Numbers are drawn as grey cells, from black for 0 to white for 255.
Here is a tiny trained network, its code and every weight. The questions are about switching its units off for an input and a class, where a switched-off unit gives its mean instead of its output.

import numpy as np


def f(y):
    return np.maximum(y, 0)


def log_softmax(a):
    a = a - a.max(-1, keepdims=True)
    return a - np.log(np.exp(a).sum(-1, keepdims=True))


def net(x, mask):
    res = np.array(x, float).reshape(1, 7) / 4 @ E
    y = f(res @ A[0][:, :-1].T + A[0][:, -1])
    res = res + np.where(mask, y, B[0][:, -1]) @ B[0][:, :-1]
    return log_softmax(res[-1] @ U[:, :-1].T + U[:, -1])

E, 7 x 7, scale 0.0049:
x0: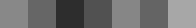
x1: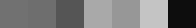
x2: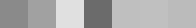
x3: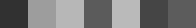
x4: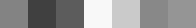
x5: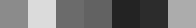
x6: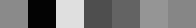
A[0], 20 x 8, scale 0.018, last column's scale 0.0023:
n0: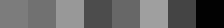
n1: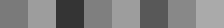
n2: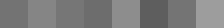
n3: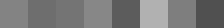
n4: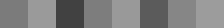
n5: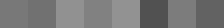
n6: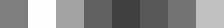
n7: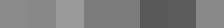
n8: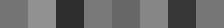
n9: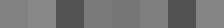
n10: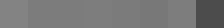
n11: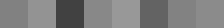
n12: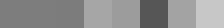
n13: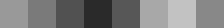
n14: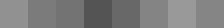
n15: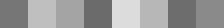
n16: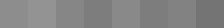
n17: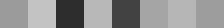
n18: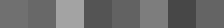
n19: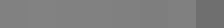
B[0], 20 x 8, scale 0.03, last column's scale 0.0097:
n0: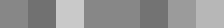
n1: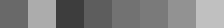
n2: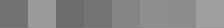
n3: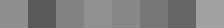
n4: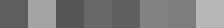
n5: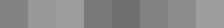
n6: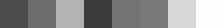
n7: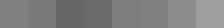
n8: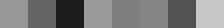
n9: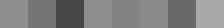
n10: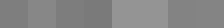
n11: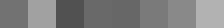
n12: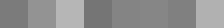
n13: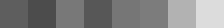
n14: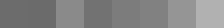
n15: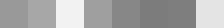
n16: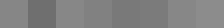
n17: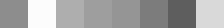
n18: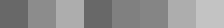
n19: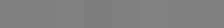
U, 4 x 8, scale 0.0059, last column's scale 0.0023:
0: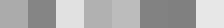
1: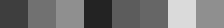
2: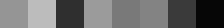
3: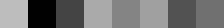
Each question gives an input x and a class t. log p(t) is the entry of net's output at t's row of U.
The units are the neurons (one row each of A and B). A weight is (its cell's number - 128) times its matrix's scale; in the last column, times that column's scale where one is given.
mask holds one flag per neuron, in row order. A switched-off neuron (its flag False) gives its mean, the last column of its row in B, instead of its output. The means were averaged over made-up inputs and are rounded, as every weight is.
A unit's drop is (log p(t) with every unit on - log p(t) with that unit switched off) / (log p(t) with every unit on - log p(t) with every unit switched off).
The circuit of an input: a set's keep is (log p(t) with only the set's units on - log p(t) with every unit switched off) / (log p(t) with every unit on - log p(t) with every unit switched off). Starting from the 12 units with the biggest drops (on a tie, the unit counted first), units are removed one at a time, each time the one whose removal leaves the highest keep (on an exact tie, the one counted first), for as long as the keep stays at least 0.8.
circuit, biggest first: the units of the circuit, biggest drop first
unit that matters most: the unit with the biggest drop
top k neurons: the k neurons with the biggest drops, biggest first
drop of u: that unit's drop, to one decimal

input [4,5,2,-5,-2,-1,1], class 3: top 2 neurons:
n6, n15
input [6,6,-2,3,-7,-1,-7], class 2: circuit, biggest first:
n8
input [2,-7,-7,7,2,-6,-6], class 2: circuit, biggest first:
n6, n13
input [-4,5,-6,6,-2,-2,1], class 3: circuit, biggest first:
n8, n6, n17
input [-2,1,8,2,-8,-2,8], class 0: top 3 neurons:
n15, n0, n1
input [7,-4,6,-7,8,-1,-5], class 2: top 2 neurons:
n17, n6
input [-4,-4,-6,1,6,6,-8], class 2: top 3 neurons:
n17, n8, n13
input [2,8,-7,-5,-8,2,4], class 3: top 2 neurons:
n8, n9
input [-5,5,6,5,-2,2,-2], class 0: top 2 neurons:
n15, n13
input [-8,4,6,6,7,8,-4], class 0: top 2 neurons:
n15, n13
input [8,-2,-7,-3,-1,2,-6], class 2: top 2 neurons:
n17, n8
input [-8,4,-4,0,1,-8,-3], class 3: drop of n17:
0.3
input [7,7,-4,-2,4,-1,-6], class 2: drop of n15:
0.0
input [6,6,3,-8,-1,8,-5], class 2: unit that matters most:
n17
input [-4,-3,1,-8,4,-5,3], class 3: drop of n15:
0.3
